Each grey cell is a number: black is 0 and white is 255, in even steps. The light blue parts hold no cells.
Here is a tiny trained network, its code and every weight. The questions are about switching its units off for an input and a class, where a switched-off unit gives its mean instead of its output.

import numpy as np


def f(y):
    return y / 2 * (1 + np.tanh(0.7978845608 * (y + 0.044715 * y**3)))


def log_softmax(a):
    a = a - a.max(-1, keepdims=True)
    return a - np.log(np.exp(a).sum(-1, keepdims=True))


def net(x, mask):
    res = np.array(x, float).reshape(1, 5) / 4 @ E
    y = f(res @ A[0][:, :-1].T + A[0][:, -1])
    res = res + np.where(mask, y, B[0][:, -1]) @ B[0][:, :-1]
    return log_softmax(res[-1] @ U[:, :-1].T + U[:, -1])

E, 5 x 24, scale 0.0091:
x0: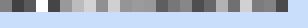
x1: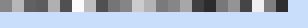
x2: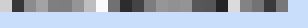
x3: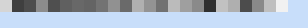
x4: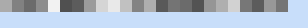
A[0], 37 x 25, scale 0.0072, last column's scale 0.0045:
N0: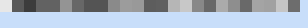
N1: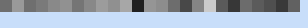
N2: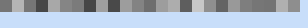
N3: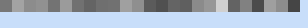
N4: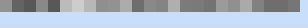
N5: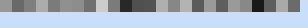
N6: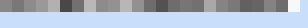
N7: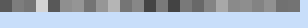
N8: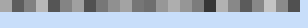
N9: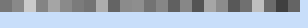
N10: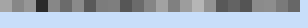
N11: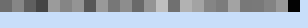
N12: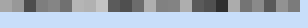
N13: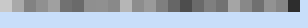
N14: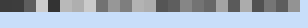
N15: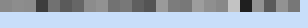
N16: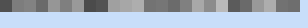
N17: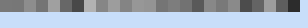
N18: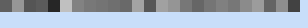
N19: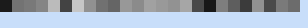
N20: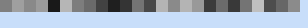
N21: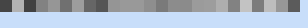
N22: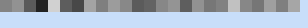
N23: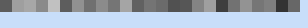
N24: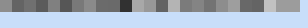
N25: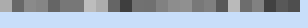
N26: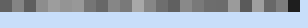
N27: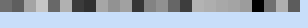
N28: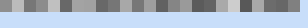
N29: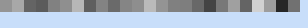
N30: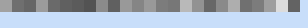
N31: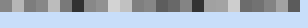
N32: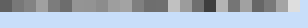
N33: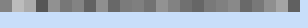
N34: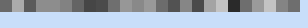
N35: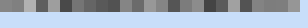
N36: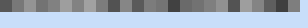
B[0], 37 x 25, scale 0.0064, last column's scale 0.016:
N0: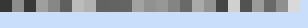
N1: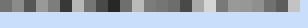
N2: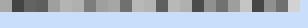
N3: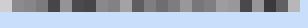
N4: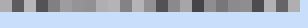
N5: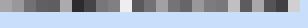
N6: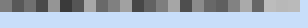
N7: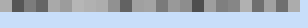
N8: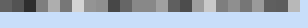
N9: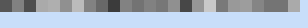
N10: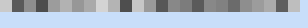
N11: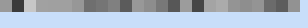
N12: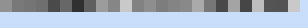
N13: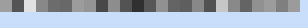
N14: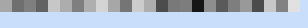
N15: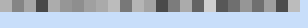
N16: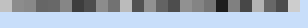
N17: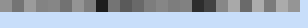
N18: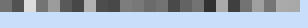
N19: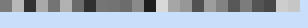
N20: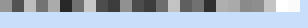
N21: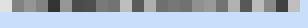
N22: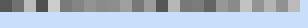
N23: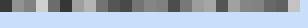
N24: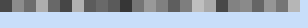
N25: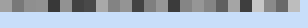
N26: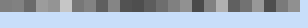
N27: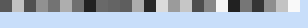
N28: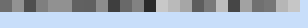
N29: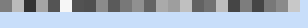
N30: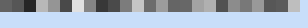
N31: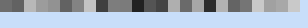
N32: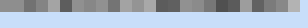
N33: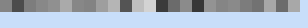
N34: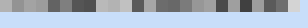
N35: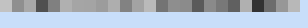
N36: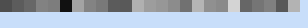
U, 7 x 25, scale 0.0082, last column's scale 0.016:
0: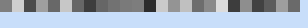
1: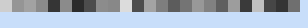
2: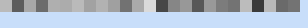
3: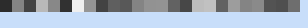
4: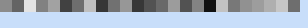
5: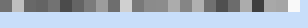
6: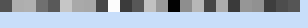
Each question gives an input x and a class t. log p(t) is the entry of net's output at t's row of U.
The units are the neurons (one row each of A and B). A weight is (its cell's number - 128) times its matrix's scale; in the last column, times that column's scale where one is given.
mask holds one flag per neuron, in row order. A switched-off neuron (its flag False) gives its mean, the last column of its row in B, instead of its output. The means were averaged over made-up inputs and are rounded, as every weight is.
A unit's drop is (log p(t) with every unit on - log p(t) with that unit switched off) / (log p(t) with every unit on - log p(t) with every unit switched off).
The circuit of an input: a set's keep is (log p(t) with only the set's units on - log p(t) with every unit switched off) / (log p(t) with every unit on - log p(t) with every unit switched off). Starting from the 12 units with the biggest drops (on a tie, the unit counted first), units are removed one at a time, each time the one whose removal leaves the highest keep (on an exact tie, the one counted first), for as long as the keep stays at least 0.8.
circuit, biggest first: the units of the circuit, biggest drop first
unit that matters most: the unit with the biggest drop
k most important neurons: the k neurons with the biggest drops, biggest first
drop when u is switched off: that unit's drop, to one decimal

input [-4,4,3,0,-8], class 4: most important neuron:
[N20]
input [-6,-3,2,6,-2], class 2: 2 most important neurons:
[N15 N2]
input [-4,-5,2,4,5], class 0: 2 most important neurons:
[N27 N20]
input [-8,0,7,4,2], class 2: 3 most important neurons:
[N15 N2 N35]
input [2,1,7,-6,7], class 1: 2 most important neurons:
[N12 N20]
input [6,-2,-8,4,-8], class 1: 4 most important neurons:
[N34 N16 N21 N3]
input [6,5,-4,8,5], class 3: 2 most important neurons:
[N0 N8]
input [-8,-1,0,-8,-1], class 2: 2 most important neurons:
[N2 N10]
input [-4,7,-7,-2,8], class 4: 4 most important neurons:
[N31 N27 N22 N6]
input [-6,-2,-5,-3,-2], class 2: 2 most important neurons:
[N2 N5]
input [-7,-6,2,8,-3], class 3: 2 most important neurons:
[N30 N0]
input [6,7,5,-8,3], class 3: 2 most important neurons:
[N27 N23]
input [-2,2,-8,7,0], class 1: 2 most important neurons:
[N16 N34]
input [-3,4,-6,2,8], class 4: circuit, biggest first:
[N31]
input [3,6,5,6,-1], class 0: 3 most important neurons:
[N29 N19 N28]
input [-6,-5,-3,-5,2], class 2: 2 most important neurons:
[N2 N19]
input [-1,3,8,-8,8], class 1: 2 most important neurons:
[N12 N25]
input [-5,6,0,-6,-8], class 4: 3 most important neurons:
[N20 N27 N18]
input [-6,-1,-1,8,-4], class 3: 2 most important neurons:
[N0 N30]
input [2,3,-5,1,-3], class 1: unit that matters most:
N27
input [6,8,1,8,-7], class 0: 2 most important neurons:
[N29 N19]
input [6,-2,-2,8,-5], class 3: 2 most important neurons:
[N0 N8]
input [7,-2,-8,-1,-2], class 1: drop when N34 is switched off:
0.1
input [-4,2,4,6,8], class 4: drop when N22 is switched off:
0.1
